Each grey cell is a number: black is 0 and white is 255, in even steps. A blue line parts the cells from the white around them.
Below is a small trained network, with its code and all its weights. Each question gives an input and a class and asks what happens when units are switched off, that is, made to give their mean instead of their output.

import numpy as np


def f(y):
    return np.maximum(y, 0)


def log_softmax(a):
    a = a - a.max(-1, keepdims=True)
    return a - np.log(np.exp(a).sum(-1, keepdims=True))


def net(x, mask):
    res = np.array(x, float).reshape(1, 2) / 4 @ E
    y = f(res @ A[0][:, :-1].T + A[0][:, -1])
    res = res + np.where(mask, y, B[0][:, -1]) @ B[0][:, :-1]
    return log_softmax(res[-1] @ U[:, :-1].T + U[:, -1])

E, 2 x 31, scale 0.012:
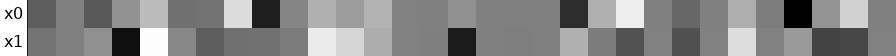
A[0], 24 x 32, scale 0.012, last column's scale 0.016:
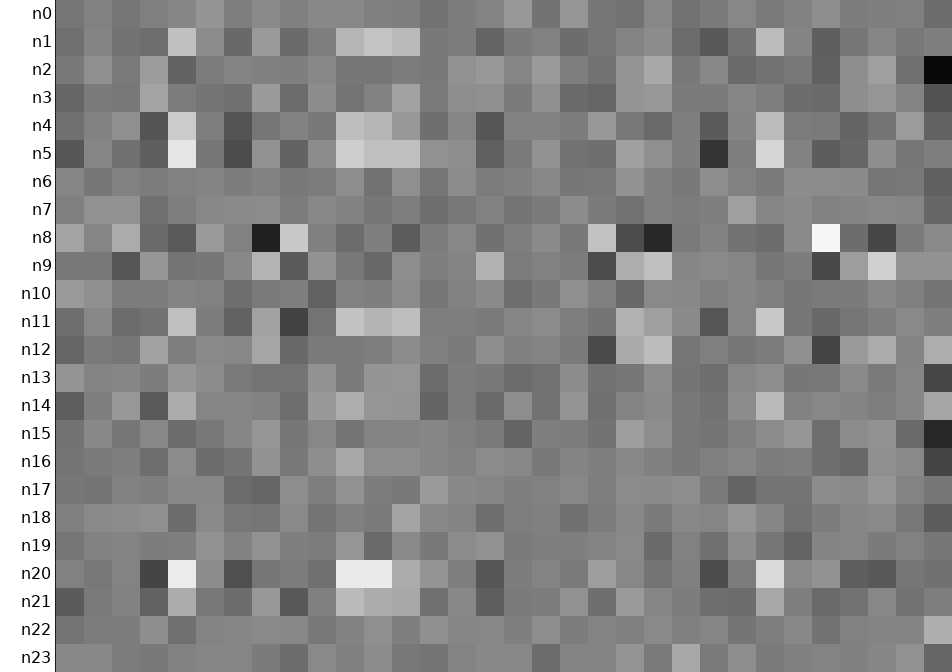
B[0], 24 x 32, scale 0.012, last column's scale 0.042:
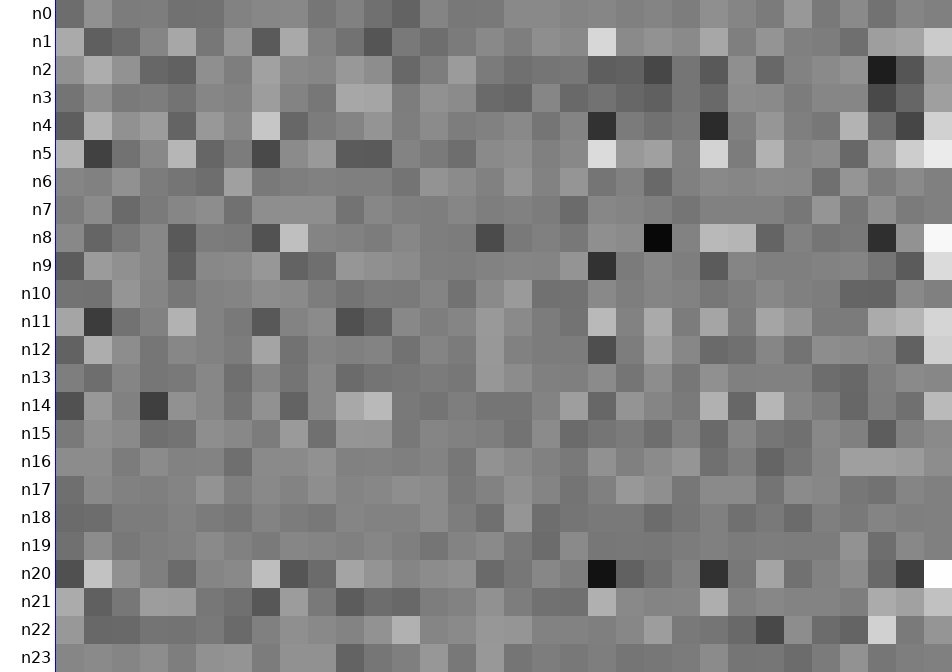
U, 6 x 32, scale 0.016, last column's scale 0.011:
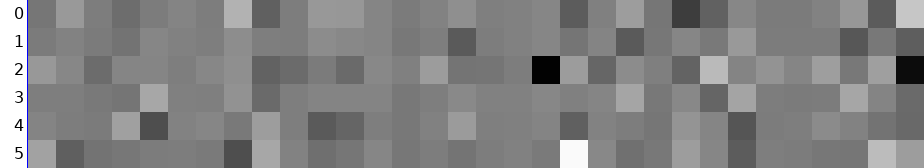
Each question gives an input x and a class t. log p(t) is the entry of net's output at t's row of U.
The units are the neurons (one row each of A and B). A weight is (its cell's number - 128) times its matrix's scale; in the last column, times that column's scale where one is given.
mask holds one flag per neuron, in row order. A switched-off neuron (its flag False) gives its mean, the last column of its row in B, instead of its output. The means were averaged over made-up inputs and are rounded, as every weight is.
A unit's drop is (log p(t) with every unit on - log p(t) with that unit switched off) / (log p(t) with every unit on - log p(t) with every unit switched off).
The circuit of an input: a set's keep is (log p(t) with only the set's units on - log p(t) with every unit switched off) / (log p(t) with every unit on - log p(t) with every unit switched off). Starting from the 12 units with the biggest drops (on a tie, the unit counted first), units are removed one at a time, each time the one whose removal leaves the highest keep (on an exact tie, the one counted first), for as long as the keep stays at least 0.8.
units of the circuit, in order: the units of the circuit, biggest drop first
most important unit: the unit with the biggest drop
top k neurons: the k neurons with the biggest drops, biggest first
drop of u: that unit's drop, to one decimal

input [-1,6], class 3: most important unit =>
n20
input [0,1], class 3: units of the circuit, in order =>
(n8 n20)
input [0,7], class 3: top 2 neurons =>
(n20 n5)
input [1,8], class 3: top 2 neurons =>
(n20 n5)
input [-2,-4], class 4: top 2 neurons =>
(n5 n1)
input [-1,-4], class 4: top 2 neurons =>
(n20 n4)
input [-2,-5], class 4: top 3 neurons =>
(n5 n20 n1)
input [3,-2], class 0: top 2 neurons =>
(n8 n5)
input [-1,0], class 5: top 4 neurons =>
(n20 n4 n9 n12)
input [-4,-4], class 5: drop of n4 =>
0.2
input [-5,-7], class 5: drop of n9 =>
0.2
